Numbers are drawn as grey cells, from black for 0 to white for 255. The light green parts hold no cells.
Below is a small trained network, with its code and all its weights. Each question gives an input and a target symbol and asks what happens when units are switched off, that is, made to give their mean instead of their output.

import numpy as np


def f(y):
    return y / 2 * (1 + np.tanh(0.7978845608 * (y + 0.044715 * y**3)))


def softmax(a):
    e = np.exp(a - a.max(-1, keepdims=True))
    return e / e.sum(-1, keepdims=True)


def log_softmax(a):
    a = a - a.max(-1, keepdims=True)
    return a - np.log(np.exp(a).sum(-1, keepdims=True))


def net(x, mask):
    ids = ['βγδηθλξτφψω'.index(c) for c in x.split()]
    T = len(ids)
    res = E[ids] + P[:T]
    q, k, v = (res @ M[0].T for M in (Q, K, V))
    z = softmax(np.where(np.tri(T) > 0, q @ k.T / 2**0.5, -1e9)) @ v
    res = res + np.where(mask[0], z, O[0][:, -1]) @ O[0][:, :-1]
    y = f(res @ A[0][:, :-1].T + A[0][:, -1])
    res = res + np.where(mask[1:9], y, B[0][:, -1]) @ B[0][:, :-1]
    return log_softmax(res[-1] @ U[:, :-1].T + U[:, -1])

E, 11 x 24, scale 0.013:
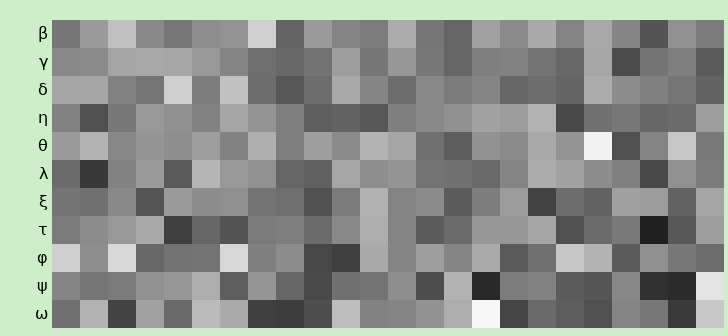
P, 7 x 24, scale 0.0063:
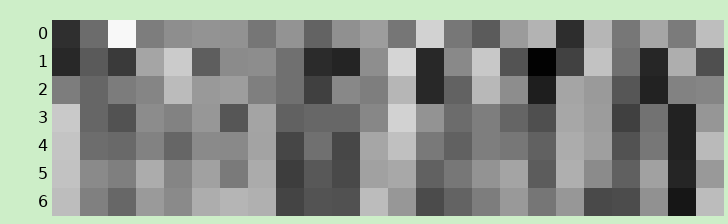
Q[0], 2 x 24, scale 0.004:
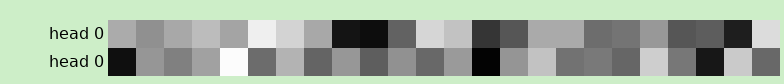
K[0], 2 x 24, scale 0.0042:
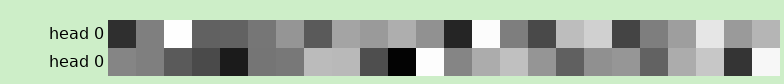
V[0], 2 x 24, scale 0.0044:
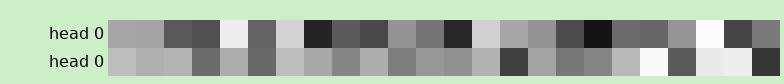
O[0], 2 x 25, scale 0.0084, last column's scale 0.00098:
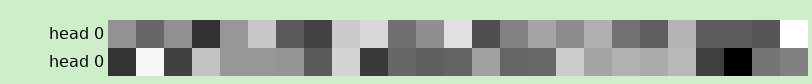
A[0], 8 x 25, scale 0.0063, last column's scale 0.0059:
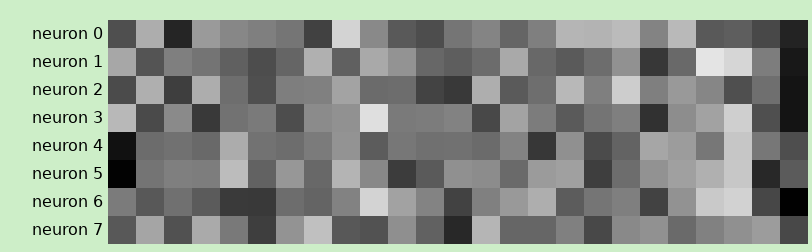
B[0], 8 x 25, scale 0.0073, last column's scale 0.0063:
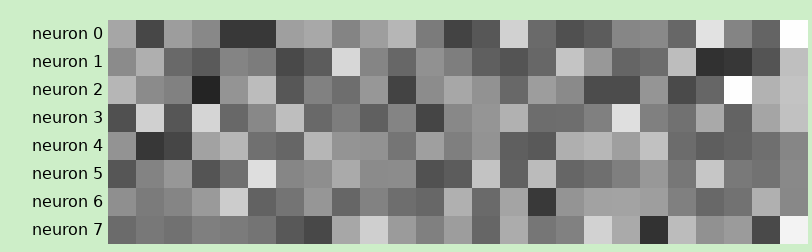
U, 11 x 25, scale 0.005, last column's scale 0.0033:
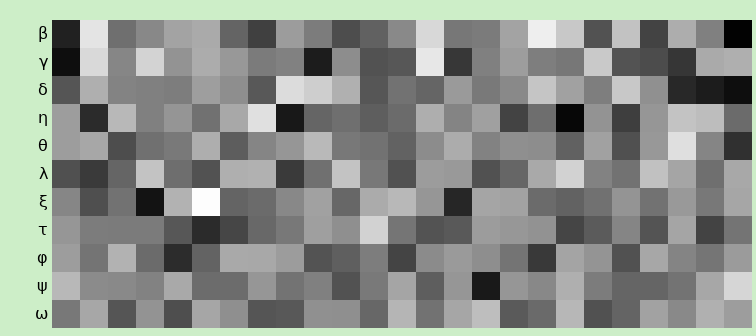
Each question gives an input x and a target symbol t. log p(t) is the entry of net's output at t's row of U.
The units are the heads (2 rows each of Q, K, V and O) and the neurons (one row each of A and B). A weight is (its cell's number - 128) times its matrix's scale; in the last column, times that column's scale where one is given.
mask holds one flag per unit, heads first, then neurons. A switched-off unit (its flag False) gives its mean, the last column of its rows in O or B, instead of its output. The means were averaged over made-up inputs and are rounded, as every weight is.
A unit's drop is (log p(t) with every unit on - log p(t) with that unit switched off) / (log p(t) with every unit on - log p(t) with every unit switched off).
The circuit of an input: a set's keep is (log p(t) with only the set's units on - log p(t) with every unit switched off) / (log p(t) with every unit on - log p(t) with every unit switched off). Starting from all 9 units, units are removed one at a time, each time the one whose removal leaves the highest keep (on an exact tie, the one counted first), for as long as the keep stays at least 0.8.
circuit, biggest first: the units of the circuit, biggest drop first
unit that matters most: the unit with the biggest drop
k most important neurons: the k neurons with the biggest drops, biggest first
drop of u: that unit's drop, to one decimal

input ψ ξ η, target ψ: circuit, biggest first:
[neuron 1; head 0; neuron 6; neuron 3]
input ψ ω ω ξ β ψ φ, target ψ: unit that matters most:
neuron 1
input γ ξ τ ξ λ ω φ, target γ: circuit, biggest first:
[head 0; neuron 0]
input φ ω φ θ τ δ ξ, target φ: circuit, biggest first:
[neuron 0; head 0; neuron 7; neuron 2]
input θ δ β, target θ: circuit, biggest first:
[neuron 2; head 0; neuron 0; neuron 7]
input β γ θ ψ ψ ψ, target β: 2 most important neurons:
[neuron 7; neuron 0]
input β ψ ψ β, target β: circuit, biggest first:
[head 0; neuron 7; neuron 0]
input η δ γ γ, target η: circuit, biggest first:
[head 0; neuron 7]
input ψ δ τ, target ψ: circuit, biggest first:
[head 0; neuron 1; neuron 6; neuron 3]
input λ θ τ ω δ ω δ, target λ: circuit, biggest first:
[head 0; neuron 2]
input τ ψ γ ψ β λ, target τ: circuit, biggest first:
[head 0; neuron 1; neuron 3; neuron 7]
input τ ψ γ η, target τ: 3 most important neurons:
[neuron 1; neuron 7; neuron 3]
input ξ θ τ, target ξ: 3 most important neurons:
[neuron 0; neuron 3; neuron 7]
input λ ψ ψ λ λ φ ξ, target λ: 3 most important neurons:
[neuron 2; neuron 7; neuron 1]
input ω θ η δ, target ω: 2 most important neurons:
[neuron 3; neuron 1]
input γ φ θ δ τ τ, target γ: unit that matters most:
neuron 7
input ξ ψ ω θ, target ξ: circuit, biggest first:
[head 0; neuron 0]
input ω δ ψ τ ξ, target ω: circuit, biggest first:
[neuron 3; head 0]
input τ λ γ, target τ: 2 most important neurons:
[neuron 1; neuron 7]
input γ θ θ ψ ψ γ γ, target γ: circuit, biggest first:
[head 0; neuron 7]
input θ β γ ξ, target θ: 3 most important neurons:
[neuron 2; neuron 0; neuron 7]
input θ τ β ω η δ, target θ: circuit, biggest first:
[neuron 2; head 0; neuron 7; neuron 0]
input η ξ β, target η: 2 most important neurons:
[neuron 7; neuron 1]
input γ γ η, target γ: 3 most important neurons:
[neuron 7; neuron 0; neuron 2]
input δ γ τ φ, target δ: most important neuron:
[neuron 2]
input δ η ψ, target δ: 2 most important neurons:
[neuron 2; neuron 0]
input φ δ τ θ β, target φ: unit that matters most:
neuron 0
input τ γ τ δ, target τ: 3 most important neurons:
[neuron 1; neuron 7; neuron 3]
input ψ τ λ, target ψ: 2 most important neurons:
[neuron 1; neuron 6]
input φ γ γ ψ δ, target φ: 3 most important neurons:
[neuron 0; neuron 7; neuron 2]
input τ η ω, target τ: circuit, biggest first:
[head 0; neuron 1; neuron 7; neuron 3]
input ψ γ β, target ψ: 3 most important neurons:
[neuron 1; neuron 6; neuron 3]
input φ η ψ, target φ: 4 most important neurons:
[neuron 0; neuron 7; neuron 2; neuron 1]
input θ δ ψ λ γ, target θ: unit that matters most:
neuron 2
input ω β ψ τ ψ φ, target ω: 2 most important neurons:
[neuron 3; neuron 0]
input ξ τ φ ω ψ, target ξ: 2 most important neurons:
[neuron 0; neuron 3]
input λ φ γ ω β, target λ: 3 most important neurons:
[neuron 2; neuron 7; neuron 1]
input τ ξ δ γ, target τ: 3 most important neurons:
[neuron 1; neuron 3; neuron 7]
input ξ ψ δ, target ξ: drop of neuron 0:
0.4
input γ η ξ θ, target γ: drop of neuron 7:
0.3
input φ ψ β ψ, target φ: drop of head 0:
1.1
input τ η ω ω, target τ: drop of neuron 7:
0.2
